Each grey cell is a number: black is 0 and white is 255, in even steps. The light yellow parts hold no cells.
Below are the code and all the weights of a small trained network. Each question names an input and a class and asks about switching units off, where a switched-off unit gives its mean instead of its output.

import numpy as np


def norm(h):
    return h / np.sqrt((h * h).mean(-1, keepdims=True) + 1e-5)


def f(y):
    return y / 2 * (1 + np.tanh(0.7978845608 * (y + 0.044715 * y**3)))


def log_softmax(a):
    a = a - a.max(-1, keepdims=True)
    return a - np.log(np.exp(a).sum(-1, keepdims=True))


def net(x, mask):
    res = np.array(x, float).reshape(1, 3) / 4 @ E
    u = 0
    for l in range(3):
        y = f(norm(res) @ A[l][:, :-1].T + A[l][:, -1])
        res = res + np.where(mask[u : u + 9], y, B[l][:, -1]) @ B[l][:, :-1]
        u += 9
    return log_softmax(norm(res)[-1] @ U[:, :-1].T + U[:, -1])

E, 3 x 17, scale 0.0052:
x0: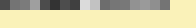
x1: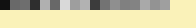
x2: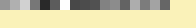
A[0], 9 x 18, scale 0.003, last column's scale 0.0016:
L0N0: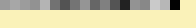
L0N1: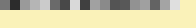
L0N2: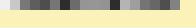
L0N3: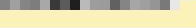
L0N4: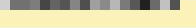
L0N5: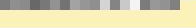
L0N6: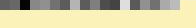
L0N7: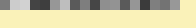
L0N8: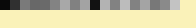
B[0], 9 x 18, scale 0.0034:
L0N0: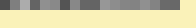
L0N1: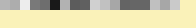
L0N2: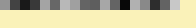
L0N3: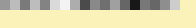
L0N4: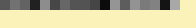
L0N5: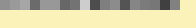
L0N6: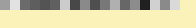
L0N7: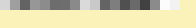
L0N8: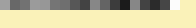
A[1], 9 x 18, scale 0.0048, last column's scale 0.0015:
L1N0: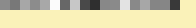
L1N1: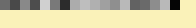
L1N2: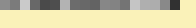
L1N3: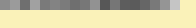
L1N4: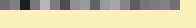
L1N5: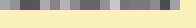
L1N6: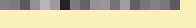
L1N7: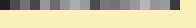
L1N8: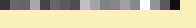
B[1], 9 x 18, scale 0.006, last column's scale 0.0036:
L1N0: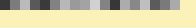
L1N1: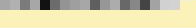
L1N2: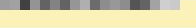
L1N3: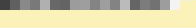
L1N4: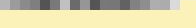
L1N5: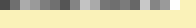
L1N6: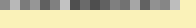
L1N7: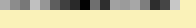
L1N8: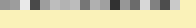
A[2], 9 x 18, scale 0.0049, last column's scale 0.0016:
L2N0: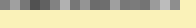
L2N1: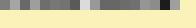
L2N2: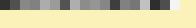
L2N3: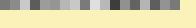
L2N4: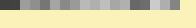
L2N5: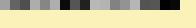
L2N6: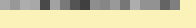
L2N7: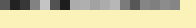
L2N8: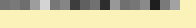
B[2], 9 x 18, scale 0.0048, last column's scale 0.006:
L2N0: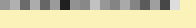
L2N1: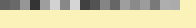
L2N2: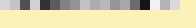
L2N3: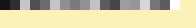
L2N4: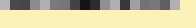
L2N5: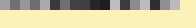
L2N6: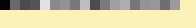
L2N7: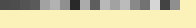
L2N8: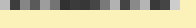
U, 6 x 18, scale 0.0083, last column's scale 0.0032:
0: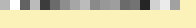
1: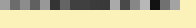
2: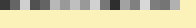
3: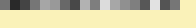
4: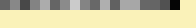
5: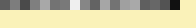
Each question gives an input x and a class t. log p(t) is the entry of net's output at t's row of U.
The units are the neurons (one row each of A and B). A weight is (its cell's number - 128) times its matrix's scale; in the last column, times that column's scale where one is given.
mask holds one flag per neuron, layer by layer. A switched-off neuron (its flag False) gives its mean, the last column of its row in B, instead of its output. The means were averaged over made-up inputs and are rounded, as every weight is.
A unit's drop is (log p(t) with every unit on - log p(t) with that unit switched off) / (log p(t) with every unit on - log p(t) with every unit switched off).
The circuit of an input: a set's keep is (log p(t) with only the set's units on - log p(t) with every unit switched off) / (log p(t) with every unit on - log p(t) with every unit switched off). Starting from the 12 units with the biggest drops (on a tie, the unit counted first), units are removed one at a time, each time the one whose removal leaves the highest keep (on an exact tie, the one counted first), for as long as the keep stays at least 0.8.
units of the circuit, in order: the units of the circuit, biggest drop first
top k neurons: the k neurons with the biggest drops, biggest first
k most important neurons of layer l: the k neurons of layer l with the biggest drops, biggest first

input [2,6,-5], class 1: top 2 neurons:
[L1N7; L0N7]
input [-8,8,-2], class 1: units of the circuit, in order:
[L1N7]
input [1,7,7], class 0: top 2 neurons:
[L1N2; L0N7]
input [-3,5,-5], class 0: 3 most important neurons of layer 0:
[L0N2; L0N4; L0N1]
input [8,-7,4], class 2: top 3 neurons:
[L1N8; L0N8; L1N7]
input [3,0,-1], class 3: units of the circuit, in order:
[L1N3; L2N7]
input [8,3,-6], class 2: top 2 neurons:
[L1N8; L0N7]
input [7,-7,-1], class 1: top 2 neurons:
[L2N5; L1N5]
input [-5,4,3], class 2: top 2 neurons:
[L0N4; L0N2]
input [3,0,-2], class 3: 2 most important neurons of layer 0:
[L0N3; L0N6]
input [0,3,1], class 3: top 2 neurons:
[L0N8; L1N6]
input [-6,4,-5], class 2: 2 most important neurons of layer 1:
[L1N0; L1N5]
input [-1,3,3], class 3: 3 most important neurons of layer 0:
[L0N7; L0N6; L0N8]
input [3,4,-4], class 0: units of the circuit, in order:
[L1N1]
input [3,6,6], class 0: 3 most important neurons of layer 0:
[L0N7; L0N2; L0N4]
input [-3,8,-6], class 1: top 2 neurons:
[L1N7; L0N7]
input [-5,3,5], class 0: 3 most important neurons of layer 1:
[L1N2; L1N8; L1N0]
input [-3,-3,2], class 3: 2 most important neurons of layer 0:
[L0N8; L0N4]
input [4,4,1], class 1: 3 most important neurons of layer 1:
[L1N7; L1N5; L1N0]
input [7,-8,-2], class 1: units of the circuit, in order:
[L2N5]
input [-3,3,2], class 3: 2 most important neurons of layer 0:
[L0N8; L0N7]
